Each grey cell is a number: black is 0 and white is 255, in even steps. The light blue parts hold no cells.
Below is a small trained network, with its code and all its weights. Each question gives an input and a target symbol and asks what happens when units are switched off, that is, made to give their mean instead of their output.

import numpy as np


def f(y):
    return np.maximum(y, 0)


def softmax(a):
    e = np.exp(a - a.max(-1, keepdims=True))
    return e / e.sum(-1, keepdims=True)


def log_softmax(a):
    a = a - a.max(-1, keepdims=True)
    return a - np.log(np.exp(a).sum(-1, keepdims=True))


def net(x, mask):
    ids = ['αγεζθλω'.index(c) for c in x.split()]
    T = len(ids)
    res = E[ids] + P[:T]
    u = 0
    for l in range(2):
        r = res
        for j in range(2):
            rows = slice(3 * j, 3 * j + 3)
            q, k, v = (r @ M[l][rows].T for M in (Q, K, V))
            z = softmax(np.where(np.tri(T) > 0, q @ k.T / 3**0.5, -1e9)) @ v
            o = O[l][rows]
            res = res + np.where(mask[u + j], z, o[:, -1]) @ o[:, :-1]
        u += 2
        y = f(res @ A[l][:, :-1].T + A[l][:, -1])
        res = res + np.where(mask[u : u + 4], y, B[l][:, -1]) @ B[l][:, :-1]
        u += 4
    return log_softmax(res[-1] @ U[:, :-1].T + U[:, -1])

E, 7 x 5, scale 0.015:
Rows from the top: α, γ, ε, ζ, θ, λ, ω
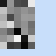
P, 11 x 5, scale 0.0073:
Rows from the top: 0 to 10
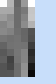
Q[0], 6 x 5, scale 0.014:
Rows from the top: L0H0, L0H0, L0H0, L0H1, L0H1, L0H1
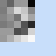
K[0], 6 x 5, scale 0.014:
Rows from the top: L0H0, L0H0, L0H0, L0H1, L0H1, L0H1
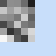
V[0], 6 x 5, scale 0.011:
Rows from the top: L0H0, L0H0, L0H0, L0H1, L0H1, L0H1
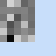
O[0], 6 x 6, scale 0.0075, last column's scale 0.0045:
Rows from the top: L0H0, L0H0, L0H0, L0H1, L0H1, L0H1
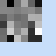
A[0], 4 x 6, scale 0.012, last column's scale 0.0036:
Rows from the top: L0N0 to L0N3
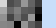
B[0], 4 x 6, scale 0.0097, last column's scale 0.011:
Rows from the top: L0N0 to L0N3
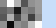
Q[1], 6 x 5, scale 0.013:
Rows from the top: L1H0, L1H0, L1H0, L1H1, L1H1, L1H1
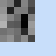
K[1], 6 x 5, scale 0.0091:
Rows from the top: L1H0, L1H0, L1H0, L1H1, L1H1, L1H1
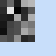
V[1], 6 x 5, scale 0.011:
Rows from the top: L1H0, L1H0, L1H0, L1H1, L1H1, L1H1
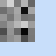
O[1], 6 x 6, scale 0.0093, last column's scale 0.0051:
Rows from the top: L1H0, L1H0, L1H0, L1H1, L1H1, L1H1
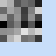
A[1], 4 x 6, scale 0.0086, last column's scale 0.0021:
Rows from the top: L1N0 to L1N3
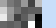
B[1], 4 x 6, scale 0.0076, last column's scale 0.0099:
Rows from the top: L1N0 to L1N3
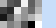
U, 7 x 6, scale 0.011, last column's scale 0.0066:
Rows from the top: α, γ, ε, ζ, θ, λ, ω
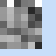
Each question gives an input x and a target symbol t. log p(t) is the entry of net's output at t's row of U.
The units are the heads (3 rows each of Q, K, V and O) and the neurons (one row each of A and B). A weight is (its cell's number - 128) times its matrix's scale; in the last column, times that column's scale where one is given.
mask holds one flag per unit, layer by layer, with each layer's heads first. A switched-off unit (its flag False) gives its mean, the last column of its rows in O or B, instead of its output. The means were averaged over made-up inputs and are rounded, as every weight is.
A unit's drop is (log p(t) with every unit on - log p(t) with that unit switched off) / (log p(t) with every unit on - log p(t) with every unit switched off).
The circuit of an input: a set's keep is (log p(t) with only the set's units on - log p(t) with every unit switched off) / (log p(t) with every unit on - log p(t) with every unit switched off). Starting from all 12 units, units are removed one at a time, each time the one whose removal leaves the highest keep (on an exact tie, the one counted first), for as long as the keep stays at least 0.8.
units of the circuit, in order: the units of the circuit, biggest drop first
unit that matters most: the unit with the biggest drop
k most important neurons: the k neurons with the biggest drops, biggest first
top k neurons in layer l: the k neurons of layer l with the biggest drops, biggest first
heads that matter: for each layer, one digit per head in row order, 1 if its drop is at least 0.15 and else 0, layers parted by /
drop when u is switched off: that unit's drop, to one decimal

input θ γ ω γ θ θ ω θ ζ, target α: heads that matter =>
11 / 00
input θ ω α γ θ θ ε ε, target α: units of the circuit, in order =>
L0N3, L0H0
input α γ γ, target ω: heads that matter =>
01 / 10
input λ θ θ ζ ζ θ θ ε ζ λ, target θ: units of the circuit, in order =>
L0H0
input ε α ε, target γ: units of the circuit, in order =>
L0H1, L0N3
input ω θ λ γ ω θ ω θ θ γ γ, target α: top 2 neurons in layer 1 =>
L1N3, L1N1
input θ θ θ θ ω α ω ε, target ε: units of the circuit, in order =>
L0N3, L1H1
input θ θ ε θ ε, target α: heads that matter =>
10 / 00
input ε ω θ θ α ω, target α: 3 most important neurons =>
L0N0, L0N2, L0N1
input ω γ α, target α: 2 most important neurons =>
L0N3, L1N1
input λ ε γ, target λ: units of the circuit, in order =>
L0N0, L0H1, L1H0
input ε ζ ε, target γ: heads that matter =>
01 / 11
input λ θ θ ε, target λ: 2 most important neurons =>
L0N0, L1N0
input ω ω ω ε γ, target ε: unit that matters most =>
L0N3
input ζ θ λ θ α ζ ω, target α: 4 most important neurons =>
L0N0, L0N2, L0N1, L1N1
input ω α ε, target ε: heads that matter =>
01 / 11
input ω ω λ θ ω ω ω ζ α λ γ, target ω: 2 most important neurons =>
L1N3, L0N0
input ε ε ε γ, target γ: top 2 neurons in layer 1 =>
L1N2, L1N0
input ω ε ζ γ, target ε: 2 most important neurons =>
L0N0, L0N3
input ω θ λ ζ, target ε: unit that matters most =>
L0H0
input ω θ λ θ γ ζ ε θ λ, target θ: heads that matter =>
11 / 01
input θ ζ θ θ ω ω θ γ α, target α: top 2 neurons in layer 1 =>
L1N1, L1N2
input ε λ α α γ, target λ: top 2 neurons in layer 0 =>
L0N0, L0N2
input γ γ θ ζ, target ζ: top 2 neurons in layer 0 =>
L0N3, L0N1
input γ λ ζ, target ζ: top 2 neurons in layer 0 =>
L0N3, L0N0
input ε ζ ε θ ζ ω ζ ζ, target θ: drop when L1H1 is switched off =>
0.1
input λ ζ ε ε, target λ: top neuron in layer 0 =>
L0N0
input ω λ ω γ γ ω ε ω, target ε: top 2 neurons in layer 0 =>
L0N1, L0N3
